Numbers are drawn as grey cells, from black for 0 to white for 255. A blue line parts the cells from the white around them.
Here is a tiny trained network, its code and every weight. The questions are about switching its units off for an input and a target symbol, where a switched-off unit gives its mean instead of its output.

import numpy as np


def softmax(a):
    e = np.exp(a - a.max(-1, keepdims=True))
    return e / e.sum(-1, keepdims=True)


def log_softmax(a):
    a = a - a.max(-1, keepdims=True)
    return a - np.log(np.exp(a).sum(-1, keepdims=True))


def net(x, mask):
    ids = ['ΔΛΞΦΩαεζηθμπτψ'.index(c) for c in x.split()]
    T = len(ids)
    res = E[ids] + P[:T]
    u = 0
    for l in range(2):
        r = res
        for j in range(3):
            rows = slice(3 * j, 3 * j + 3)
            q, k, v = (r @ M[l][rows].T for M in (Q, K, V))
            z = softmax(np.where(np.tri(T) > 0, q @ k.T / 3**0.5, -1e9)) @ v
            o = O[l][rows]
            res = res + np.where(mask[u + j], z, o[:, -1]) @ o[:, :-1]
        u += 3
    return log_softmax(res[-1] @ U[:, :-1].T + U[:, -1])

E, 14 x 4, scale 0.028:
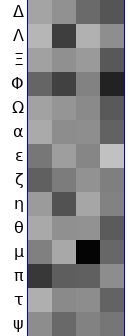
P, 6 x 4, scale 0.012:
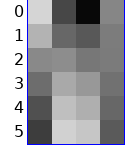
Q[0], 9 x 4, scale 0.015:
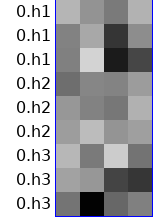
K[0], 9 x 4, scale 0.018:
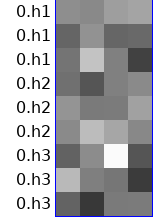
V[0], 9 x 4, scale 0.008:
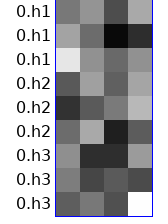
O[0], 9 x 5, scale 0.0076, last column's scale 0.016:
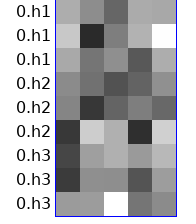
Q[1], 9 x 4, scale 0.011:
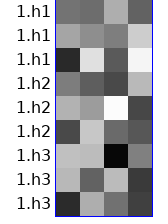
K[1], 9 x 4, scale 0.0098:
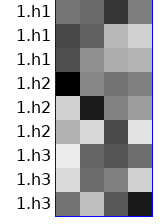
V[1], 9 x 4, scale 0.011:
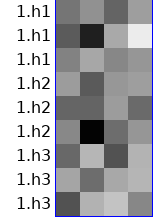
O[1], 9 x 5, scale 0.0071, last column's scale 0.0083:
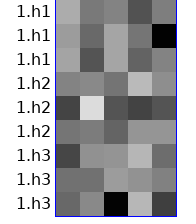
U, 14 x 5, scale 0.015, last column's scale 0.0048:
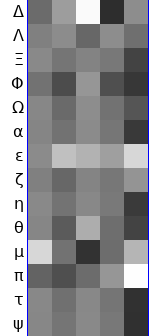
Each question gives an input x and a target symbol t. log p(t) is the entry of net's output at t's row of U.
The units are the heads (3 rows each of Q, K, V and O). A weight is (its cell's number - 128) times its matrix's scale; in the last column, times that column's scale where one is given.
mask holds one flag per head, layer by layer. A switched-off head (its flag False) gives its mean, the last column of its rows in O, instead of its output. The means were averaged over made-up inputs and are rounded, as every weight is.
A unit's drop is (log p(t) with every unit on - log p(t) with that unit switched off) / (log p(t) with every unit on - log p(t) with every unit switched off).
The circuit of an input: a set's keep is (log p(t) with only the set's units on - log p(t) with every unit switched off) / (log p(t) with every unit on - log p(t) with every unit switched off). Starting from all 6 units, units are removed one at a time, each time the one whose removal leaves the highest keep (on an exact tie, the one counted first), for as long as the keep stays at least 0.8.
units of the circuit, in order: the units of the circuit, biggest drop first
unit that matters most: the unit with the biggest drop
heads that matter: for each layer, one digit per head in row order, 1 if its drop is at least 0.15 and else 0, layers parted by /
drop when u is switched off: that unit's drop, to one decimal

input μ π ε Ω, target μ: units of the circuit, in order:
(0.h3)
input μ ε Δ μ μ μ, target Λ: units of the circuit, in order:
(0.h3; 1.h3; 0.h2; 0.h1)
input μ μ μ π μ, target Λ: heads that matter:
111 / 101
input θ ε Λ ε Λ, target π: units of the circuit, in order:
(1.h3; 0.h1)
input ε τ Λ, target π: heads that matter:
101 / 001
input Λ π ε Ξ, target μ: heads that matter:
001 / 000
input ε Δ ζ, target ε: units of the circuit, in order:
(0.h3; 1.h3; 1.h1)
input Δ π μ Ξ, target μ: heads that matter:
011 / 000
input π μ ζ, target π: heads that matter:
000 / 001
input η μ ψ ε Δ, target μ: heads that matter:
011 / 000
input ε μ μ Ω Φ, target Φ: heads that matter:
001 / 000
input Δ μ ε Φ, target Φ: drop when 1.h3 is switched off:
0.1
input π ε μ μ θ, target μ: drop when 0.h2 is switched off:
0.1
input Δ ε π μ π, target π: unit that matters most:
0.h1
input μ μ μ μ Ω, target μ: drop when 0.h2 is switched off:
0.4
